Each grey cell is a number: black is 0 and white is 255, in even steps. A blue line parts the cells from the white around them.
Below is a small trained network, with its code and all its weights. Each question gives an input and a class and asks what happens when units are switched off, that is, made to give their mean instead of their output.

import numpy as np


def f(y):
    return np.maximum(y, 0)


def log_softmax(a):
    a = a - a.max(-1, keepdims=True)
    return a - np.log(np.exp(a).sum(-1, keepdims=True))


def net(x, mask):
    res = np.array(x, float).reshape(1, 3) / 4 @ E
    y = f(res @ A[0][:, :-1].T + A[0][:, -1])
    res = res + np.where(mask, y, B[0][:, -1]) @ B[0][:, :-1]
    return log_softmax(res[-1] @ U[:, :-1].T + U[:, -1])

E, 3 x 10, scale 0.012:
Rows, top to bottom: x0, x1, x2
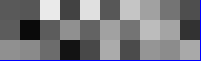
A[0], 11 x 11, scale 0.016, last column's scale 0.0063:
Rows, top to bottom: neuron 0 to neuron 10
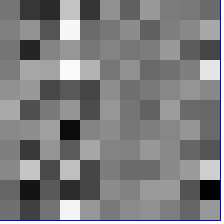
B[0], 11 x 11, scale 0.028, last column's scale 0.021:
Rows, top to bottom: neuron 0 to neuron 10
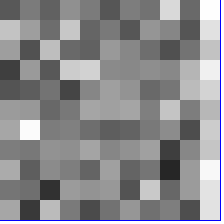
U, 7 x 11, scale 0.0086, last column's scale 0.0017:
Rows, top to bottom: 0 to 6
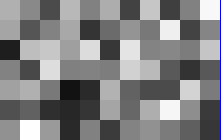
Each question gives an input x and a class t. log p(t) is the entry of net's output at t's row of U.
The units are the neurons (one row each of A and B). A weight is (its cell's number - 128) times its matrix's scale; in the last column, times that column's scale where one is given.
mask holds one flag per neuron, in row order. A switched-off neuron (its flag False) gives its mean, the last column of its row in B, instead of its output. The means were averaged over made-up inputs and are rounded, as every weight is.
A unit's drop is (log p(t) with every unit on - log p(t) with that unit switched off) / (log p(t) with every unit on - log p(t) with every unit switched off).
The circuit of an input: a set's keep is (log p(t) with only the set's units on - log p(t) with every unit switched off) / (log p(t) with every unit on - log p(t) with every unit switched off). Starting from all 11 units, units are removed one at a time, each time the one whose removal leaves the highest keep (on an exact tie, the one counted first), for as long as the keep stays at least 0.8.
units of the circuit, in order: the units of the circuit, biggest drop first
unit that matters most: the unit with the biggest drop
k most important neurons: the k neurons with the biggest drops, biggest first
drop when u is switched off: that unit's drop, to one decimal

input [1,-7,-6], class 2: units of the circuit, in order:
[neuron 3]
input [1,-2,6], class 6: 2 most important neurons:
[neuron 6; neuron 8]
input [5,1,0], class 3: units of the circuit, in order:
[neuron 3; neuron 1]
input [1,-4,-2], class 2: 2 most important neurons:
[neuron 9; neuron 8]
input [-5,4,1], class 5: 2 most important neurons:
[neuron 0; neuron 4]
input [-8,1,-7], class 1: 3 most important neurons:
[neuron 0; neuron 10; neuron 9]
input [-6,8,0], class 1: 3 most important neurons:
[neuron 0; neuron 10; neuron 1]
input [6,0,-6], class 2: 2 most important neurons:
[neuron 3; neuron 8]
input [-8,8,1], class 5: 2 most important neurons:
[neuron 0; neuron 9]
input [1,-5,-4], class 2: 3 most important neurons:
[neuron 9; neuron 3; neuron 8]
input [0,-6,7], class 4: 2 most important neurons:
[neuron 4; neuron 0]
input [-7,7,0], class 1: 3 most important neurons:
[neuron 0; neuron 1; neuron 10]
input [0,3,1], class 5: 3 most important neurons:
[neuron 8; neuron 1; neuron 3]
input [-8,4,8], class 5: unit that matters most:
neuron 0
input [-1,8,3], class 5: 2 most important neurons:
[neuron 0; neuron 9]
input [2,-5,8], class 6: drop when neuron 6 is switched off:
0.5
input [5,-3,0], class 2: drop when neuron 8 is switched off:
0.2
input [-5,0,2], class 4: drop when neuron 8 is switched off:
0.7
